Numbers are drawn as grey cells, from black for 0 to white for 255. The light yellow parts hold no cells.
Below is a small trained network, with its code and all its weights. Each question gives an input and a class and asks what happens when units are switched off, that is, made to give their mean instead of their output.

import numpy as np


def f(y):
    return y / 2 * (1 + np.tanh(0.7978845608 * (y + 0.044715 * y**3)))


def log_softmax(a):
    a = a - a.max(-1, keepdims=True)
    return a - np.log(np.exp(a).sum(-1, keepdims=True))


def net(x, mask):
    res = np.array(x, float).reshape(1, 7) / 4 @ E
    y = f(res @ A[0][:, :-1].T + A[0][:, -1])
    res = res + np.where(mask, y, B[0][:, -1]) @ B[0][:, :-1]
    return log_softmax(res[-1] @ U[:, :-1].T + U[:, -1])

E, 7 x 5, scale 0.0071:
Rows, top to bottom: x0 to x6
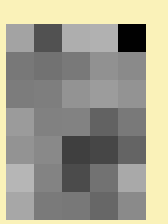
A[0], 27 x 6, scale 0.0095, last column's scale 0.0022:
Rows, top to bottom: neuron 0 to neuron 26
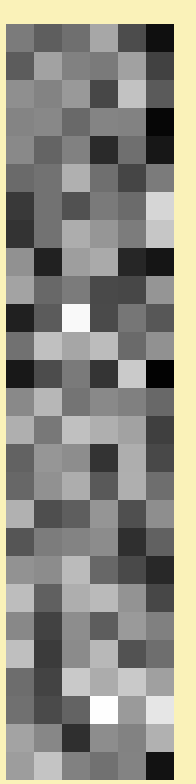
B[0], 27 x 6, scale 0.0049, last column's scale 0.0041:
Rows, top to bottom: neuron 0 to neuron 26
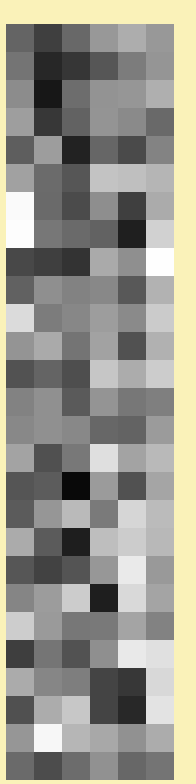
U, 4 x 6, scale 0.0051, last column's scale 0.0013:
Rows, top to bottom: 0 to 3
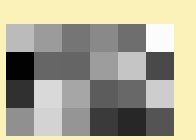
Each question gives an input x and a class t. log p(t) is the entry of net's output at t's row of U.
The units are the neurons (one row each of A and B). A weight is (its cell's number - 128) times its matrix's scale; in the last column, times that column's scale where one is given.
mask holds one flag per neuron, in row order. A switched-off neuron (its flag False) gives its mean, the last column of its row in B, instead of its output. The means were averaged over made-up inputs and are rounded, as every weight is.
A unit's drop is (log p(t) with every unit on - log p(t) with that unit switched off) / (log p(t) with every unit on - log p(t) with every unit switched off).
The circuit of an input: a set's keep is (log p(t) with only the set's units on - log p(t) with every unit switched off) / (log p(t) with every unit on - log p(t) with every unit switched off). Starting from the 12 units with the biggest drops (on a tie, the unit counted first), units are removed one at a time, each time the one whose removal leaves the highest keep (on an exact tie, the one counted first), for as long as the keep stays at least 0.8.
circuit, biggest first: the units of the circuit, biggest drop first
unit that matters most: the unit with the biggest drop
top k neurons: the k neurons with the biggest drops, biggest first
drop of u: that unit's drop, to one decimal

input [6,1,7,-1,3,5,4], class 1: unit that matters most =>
neuron 22
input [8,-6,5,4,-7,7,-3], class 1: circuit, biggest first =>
(neuron 22; neuron 8)
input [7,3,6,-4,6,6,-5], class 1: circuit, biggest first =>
(neuron 22; neuron 8; neuron 7)
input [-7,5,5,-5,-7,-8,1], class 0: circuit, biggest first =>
(neuron 7; neuron 10)
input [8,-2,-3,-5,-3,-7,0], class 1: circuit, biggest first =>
(neuron 8; neuron 22)
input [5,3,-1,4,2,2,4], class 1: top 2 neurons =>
(neuron 22; neuron 7)
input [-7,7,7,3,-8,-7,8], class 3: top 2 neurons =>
(neuron 23; neuron 7)
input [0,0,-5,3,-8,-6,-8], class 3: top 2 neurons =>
(neuron 7; neuron 23)
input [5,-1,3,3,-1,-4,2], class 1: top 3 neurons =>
(neuron 8; neuron 22; neuron 19)
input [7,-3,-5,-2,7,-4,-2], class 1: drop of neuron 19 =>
0.1
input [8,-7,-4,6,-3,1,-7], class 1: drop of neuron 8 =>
0.2
